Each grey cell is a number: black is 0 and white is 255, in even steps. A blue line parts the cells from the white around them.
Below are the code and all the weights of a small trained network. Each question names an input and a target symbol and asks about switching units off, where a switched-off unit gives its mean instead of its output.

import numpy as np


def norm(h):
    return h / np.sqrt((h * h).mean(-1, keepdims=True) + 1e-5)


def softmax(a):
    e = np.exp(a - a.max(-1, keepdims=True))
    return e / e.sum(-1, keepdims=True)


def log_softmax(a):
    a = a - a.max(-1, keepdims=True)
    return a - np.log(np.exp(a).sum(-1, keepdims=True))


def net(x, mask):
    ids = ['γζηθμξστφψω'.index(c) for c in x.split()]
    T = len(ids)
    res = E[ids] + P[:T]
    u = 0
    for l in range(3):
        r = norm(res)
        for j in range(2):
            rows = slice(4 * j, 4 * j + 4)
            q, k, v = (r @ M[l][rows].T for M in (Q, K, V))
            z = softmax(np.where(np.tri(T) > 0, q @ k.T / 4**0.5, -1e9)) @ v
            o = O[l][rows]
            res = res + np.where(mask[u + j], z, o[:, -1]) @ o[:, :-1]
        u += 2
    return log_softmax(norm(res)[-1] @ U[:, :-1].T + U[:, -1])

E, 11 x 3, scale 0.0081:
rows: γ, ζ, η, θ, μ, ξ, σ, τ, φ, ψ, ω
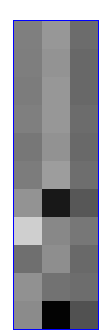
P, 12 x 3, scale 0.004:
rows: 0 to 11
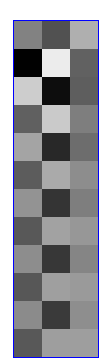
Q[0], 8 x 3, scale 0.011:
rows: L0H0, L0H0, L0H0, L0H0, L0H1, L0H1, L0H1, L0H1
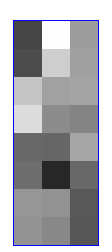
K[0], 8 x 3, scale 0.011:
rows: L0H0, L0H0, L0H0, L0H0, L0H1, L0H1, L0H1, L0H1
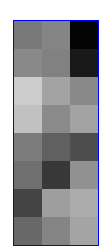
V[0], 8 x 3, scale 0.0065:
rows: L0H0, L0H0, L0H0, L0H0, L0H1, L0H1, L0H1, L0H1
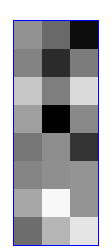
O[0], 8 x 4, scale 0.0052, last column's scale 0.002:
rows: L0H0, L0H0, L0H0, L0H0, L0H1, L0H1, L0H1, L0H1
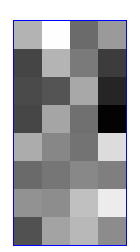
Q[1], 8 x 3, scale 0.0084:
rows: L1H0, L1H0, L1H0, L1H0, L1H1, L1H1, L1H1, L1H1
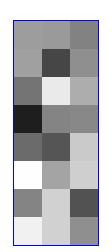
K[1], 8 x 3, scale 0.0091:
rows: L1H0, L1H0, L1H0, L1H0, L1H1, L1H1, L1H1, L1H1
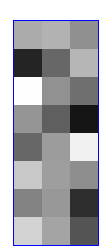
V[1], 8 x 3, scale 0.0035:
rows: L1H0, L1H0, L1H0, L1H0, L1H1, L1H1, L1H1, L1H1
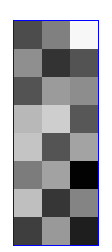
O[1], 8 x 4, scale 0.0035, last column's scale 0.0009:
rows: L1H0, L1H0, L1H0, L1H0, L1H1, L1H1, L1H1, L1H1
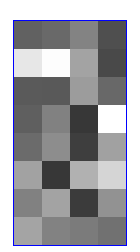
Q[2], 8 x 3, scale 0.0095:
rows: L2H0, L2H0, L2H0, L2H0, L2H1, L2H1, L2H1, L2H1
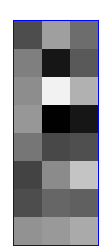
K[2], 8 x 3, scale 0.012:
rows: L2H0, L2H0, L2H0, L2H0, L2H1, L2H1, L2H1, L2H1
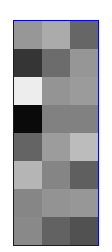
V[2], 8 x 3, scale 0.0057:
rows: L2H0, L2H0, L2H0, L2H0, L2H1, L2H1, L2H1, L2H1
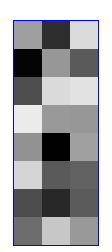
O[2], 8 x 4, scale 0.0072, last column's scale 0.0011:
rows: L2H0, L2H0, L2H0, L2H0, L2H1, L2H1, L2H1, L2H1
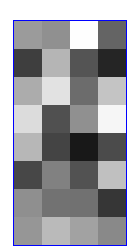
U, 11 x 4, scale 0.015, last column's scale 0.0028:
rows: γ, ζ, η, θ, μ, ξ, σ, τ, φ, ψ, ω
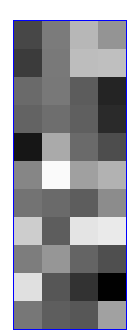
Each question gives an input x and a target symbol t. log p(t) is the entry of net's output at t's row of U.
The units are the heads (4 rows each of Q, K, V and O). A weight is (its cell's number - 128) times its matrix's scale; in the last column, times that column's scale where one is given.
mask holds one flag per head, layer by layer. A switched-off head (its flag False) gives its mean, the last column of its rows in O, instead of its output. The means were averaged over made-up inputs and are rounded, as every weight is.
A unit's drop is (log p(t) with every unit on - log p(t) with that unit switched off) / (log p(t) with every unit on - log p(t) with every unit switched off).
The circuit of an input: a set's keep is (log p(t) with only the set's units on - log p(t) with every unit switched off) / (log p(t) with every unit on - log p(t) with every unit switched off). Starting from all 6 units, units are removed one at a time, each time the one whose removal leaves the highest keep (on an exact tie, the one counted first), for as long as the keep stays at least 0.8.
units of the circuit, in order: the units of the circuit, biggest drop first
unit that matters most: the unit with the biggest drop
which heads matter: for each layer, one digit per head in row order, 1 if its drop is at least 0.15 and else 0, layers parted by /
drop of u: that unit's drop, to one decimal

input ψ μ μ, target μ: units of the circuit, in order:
L0H0
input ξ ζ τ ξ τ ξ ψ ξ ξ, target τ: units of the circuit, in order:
L0H0; L2H0
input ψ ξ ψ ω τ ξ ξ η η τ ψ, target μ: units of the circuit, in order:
L2H0; L0H0
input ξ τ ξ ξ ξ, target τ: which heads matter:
11 / 00 / 10
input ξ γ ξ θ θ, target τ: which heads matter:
11 / 00 / 10
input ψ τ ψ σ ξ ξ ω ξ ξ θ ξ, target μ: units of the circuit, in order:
L2H0; L0H0; L0H1
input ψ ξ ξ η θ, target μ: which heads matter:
10 / 00 / 10
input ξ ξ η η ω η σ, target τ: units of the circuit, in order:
L0H0; L2H0; L2H1; L0H1
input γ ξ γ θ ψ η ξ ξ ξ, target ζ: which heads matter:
10 / 00 / 00
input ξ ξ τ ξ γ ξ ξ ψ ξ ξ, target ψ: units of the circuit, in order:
L0H0; L2H0
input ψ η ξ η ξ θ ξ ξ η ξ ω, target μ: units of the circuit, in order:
L2H0; L0H0
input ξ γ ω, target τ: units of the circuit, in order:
L0H0; L2H0
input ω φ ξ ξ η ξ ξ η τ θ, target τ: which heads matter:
10 / 01 / 10
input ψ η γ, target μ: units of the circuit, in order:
L0H0
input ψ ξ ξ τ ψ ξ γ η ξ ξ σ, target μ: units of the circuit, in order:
L2H0; L0H0
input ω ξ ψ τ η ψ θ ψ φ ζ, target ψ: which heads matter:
01 / 01 / 10
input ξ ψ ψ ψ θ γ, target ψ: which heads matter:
00 / 00 / 11
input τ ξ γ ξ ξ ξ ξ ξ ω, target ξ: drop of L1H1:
1.0
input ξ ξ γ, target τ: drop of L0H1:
0.3
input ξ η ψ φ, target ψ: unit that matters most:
L2H1
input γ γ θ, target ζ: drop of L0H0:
0.6
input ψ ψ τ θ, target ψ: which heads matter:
10 / 00 / 10
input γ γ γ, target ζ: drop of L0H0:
0.6
